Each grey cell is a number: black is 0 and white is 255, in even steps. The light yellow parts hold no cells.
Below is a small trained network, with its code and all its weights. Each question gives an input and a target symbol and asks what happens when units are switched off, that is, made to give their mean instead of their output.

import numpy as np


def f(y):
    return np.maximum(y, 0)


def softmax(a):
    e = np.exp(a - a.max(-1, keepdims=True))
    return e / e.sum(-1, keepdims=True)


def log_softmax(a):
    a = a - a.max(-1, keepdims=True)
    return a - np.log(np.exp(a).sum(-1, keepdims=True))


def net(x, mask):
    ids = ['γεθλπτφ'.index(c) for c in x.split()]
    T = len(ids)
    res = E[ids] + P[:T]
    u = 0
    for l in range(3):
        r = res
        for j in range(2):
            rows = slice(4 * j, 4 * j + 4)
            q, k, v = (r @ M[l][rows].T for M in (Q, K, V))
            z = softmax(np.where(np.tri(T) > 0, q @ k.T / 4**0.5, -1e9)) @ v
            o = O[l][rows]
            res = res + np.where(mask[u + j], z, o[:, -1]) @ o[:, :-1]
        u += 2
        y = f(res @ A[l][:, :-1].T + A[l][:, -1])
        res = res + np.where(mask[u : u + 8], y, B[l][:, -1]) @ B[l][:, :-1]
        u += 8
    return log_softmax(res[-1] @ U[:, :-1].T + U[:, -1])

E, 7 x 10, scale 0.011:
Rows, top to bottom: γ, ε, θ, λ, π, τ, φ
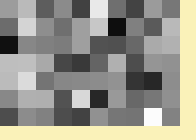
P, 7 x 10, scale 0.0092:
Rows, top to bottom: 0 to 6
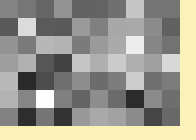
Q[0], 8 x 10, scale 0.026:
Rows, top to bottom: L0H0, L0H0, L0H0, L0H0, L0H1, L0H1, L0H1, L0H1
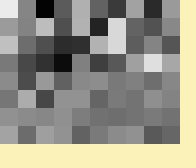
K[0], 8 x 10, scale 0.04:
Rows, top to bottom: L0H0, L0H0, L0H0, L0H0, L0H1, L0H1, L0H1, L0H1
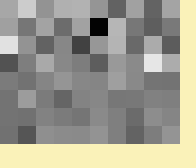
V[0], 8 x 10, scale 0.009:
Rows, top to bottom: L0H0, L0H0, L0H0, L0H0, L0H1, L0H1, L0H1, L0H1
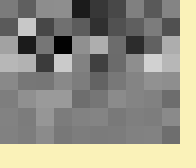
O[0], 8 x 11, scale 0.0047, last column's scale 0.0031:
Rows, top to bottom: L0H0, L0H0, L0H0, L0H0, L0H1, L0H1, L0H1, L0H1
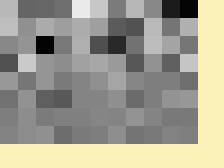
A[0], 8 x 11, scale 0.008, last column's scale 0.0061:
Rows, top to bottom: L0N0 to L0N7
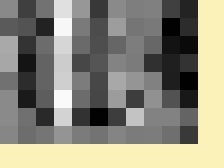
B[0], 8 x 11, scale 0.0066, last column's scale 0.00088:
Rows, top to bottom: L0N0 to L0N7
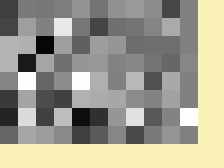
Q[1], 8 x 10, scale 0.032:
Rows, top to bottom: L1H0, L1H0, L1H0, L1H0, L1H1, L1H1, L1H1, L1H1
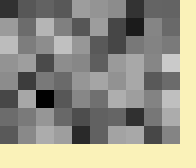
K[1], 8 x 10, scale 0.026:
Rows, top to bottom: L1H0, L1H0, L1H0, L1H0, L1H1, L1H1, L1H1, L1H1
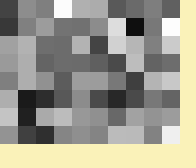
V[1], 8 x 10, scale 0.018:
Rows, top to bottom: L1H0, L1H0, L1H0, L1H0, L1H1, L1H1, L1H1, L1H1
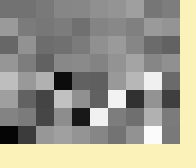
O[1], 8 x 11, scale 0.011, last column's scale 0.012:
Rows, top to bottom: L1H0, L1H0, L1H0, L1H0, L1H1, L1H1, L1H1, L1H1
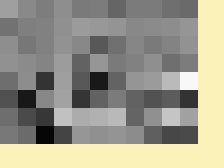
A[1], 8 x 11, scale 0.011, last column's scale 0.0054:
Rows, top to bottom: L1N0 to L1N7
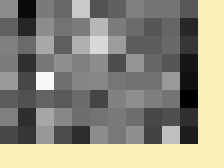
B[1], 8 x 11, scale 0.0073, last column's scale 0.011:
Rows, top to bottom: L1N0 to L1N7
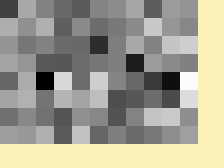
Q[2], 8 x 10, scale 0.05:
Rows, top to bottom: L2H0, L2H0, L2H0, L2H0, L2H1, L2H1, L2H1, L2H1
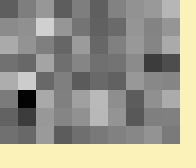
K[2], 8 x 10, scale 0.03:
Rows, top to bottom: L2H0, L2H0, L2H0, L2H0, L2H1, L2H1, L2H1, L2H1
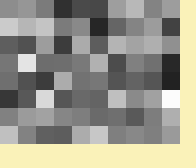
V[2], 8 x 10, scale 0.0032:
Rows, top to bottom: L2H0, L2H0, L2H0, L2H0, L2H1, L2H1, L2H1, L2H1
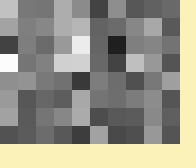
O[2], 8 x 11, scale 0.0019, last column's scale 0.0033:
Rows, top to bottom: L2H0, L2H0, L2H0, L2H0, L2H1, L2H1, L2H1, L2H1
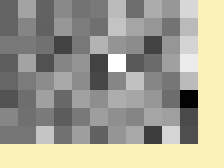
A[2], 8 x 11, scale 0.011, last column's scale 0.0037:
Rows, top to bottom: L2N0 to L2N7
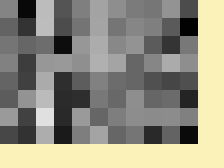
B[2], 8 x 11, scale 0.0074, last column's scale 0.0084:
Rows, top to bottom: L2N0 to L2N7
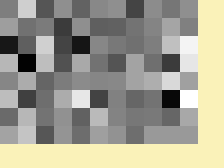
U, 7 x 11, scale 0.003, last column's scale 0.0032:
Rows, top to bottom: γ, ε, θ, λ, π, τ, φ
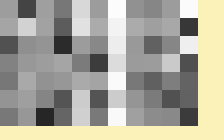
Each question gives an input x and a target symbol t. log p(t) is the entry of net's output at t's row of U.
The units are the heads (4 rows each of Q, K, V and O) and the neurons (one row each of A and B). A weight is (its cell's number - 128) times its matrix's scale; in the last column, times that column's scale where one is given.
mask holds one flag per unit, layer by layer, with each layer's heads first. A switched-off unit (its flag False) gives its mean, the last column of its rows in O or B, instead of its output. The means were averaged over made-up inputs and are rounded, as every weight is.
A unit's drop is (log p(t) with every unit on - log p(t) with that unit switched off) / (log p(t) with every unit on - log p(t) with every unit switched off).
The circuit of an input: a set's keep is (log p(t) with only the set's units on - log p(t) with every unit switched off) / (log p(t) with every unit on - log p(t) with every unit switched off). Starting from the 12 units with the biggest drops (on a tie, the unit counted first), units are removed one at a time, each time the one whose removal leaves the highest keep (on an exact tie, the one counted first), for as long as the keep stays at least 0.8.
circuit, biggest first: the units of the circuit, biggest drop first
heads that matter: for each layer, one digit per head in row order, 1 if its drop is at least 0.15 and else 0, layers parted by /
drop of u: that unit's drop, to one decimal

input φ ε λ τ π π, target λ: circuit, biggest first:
(L1H1)
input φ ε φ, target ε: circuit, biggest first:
(L0H0; L1H1)
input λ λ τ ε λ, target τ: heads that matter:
10 / 01 / 00
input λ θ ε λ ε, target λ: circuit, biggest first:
(L0H0; L1H1)
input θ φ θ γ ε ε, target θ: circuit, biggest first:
(L1H1; L2N2)
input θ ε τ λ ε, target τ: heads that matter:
10 / 01 / 00
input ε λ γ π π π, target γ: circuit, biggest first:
(L1H1; L2N3)
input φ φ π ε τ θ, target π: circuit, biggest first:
(L1H1; L1N4)
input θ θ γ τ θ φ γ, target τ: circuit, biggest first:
(L0H0; L1H1; L2N5)
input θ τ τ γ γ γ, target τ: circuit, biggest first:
(L1H1; L2N5)
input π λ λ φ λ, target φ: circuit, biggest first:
(L0H0; L1H1)
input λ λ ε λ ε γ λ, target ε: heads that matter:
00 / 01 / 00
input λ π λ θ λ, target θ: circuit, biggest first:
(L0H0; L1H1; L2N2)
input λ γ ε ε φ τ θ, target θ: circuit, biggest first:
(L1H1; L2N2; L0H0)
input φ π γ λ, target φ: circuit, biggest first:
(L1H1)
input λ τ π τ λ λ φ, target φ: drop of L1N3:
0.0
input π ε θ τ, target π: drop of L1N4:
0.6
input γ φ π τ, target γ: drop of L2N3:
0.4
